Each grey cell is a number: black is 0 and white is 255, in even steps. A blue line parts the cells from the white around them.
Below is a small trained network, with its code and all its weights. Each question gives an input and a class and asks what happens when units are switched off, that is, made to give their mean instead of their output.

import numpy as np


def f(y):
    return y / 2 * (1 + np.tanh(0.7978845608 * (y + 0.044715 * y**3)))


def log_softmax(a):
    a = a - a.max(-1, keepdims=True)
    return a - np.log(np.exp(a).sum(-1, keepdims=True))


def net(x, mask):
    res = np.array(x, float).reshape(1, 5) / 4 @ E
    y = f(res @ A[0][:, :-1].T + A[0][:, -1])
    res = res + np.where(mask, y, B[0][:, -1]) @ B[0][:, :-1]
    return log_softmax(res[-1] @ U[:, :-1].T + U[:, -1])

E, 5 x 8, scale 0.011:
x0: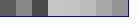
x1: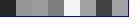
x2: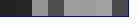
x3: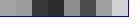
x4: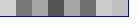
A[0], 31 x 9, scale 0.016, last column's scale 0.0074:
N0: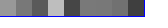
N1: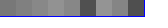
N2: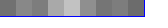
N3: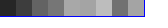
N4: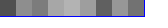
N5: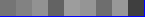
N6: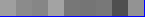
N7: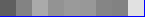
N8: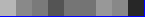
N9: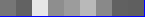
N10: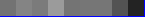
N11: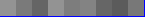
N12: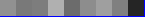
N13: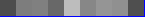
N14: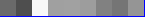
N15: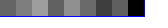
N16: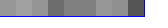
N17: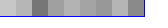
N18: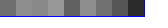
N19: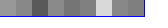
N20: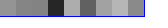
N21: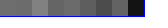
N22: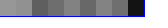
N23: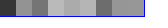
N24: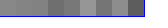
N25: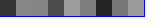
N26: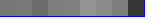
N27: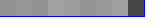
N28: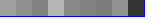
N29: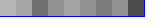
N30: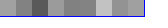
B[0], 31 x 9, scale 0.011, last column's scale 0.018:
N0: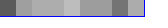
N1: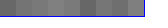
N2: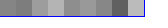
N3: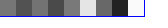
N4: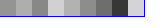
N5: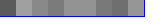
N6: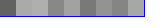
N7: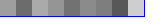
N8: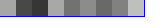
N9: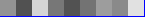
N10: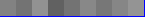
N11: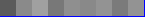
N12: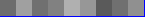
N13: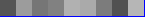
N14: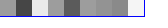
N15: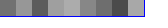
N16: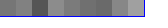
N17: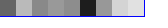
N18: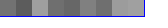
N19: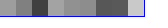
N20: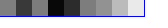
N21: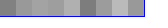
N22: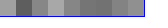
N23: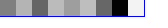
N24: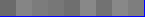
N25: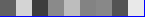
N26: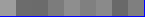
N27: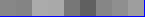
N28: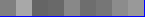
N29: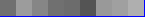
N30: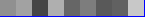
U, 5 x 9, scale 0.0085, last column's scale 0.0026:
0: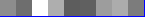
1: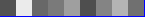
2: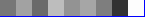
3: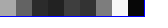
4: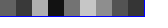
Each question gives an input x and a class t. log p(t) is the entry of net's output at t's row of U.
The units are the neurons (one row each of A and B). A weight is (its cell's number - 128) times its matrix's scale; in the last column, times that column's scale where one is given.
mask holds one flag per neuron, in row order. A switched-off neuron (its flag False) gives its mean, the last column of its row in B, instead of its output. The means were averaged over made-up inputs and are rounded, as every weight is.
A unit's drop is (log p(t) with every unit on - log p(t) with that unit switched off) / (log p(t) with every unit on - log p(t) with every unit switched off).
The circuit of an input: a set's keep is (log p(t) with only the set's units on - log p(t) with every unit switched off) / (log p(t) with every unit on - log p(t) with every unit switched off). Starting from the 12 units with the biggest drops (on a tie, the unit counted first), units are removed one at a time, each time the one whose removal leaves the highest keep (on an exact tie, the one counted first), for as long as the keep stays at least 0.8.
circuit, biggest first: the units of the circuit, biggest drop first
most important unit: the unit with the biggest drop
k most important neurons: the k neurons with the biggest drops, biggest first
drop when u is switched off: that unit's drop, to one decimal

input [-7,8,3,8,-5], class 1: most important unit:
N25
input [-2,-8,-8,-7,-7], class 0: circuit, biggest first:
[N23 N25]
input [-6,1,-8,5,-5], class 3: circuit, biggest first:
[N23 N4]
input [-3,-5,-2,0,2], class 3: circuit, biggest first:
[N23 N4 N14]
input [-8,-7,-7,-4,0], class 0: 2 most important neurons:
[N23 N25]
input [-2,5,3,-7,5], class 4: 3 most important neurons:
[N9 N14 N3]
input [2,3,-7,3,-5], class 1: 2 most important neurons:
[N3 N17]
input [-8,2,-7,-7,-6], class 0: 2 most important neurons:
[N23 N3]
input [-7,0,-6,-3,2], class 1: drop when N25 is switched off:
-0.1
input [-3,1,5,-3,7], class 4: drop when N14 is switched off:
0.0
